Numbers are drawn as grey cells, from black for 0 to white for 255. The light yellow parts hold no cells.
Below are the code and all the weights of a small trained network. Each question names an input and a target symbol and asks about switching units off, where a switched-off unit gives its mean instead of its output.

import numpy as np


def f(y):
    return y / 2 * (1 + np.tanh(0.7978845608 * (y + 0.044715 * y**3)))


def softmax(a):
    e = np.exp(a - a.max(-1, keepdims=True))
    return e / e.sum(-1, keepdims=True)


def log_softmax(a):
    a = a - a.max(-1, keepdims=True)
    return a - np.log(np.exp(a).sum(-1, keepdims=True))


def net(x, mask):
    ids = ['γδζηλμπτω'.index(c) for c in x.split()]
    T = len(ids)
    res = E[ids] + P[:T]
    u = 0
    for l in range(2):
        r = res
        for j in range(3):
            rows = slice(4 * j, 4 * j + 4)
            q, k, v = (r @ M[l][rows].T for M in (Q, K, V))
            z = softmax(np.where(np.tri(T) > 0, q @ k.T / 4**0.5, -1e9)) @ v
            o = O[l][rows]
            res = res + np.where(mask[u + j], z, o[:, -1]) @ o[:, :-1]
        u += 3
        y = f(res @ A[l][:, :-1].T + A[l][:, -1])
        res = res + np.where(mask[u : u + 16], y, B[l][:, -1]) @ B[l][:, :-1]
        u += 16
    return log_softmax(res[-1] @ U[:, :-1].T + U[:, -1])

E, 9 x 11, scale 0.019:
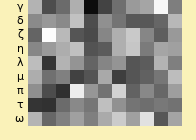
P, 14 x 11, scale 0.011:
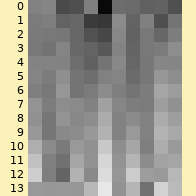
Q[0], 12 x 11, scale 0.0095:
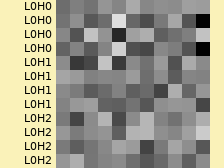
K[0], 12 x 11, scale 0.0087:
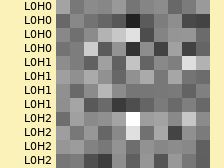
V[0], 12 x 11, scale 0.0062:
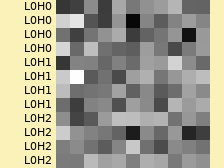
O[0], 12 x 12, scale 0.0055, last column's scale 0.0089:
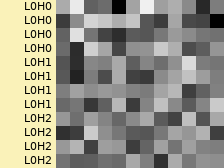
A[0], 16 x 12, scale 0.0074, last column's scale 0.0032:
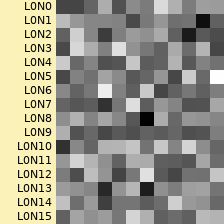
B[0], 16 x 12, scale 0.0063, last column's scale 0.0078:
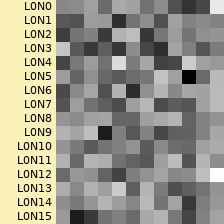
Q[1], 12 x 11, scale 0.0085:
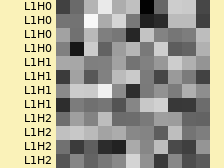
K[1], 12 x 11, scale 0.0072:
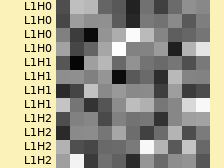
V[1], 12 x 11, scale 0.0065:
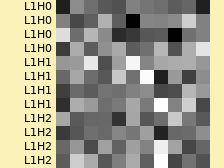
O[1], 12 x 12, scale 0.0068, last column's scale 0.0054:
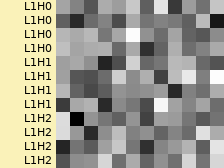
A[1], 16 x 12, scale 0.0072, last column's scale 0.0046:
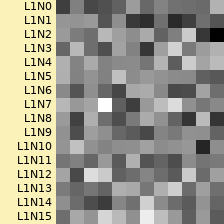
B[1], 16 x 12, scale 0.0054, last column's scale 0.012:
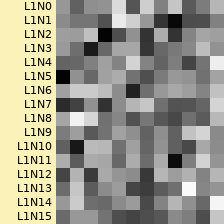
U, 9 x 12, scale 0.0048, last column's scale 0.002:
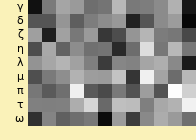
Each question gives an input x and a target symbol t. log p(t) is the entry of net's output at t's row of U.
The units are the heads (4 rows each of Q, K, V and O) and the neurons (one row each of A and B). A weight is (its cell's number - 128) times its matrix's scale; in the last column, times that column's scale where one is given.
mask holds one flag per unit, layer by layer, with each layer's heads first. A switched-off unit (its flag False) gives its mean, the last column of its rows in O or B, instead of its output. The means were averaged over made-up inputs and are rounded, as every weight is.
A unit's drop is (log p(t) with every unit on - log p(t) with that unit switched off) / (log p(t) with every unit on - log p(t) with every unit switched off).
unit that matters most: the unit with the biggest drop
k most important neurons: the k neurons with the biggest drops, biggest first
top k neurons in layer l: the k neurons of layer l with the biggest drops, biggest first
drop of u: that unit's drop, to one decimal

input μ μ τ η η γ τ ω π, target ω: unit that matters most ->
L1H0
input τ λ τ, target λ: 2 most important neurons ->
[L0N2, L1N6]
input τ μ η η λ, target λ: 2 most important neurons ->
[L0N12, L1N8]
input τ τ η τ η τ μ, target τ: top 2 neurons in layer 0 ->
[L0N13, L0N0]
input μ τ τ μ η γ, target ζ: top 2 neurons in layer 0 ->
[L0N5, L0N2]
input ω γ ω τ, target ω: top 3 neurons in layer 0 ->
[L0N7, L0N14, L0N9]
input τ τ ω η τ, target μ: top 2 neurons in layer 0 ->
[L0N7, L0N2]
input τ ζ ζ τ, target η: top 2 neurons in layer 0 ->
[L0N0, L0N2]
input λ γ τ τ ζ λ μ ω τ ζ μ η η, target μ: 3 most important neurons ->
[L0N4, L0N13, L0N5]
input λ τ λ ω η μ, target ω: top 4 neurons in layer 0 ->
[L0N9, L0N0, L0N7, L0N4]
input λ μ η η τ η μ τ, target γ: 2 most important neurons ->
[L0N7, L1N14]
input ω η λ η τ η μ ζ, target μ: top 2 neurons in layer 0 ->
[L0N13, L0N4]
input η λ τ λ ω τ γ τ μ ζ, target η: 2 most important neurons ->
[L0N2, L0N11]
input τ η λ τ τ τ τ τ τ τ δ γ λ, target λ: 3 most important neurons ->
[L1N8, L1N6, L0N7]
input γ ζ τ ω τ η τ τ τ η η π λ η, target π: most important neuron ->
[L0N6]
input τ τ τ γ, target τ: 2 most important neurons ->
[L1N15, L1N9]
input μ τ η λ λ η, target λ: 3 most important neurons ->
[L1N8, L1N6, L0N4]
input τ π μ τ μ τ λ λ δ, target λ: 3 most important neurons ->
[L1N8, L0N15, L1N6]
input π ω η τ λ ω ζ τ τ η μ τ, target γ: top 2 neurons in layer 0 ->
[L0N7, L0N5]
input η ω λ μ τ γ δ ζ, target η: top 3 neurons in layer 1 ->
[L1N3, L1N13, L1N0]
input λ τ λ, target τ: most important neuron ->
[L0N7]
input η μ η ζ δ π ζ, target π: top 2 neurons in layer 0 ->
[L0N6, L0N3]
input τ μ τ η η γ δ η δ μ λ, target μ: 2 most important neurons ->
[L0N13, L0N4]
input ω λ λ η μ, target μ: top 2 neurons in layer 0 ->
[L0N13, L0N4]
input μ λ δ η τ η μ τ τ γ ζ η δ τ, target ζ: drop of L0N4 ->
0.1
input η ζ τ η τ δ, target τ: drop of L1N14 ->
0.0
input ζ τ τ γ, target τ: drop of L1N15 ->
0.2
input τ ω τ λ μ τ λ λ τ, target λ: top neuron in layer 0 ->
[L0N0]
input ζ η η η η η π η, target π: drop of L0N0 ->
-0.1
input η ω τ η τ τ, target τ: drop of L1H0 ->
0.2
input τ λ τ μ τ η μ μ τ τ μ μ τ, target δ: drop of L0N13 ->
0.3
